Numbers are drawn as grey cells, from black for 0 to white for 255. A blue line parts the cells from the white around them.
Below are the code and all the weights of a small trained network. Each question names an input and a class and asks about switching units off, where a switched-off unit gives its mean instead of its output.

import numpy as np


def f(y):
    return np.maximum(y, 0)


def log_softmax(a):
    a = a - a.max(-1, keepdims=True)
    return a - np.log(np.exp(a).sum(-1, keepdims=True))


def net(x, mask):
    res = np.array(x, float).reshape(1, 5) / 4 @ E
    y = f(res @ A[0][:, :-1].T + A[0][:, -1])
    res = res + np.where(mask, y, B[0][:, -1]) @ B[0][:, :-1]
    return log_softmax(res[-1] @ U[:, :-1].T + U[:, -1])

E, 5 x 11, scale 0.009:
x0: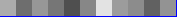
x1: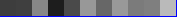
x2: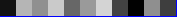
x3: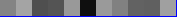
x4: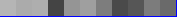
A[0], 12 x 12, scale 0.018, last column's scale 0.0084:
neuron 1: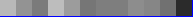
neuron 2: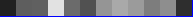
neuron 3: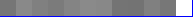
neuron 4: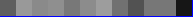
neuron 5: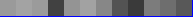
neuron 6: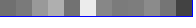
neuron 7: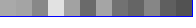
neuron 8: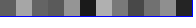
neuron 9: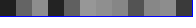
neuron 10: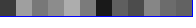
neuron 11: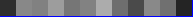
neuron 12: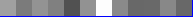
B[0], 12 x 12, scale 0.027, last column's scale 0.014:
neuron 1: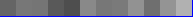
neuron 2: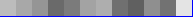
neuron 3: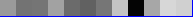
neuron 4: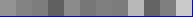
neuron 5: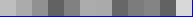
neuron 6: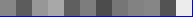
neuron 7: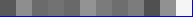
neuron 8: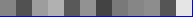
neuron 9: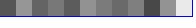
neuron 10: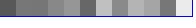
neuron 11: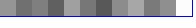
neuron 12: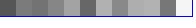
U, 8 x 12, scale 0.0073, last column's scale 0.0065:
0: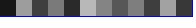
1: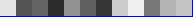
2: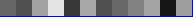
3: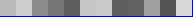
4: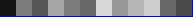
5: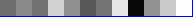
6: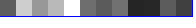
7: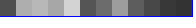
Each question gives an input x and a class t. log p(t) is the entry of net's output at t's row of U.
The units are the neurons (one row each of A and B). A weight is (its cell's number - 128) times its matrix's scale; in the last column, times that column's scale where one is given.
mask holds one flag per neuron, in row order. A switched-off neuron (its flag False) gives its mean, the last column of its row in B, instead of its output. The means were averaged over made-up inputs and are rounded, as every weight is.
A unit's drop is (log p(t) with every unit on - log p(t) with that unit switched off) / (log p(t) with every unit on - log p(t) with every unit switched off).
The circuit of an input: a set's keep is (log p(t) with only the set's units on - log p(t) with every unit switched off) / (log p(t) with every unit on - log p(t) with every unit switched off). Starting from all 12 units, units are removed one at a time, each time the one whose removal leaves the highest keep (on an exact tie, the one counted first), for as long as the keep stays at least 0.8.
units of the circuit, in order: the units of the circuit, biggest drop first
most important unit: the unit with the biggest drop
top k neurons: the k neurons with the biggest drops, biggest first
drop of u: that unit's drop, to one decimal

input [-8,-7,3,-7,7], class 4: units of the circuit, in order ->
neuron 10
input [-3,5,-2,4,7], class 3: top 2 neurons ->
neuron 5; neuron 7
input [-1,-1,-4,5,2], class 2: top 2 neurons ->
neuron 11; neuron 3
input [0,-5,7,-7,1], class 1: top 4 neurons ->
neuron 11; neuron 4; neuron 8; neuron 9
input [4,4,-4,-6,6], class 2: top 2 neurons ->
neuron 2; neuron 11
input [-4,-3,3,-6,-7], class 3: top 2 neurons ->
neuron 2; neuron 8
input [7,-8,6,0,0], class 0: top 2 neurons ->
neuron 7; neuron 10
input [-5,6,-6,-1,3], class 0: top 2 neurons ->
neuron 11; neuron 12
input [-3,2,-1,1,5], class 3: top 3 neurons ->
neuron 5; neuron 12; neuron 11
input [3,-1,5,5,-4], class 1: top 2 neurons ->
neuron 11; neuron 6
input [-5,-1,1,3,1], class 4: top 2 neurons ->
neuron 10; neuron 6
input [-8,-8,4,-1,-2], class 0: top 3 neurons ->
neuron 7; neuron 12; neuron 1
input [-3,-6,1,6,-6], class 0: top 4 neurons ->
neuron 7; neuron 6; neuron 1; neuron 5
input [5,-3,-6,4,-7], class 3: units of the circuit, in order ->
neuron 11; neuron 2
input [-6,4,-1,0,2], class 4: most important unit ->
neuron 10
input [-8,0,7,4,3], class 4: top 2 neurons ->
neuron 10; neuron 7
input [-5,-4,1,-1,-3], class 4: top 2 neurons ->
neuron 10; neuron 9
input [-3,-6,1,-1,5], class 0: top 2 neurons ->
neuron 7; neuron 2
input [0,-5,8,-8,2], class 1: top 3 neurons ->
neuron 11; neuron 4; neuron 8
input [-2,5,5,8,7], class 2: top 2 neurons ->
neuron 8; neuron 2
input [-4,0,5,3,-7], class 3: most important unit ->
neuron 2
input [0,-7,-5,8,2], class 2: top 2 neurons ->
neuron 8; neuron 9
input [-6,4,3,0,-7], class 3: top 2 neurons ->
neuron 2; neuron 12
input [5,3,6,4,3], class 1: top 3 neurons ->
neuron 11; neuron 4; neuron 10
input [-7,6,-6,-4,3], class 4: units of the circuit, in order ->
neuron 11; neuron 10
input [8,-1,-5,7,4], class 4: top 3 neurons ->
neuron 12; neuron 6; neuron 11
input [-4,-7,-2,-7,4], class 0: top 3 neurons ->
neuron 7; neuron 1; neuron 8
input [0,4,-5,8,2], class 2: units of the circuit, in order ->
neuron 8
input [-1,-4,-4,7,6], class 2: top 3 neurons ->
neuron 8; neuron 2; neuron 11
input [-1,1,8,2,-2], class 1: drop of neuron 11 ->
1.3
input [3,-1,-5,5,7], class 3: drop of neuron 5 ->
0.2
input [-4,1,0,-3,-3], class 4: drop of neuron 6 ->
0.1
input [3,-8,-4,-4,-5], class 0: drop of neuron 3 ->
0.0
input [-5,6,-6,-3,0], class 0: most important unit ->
neuron 11
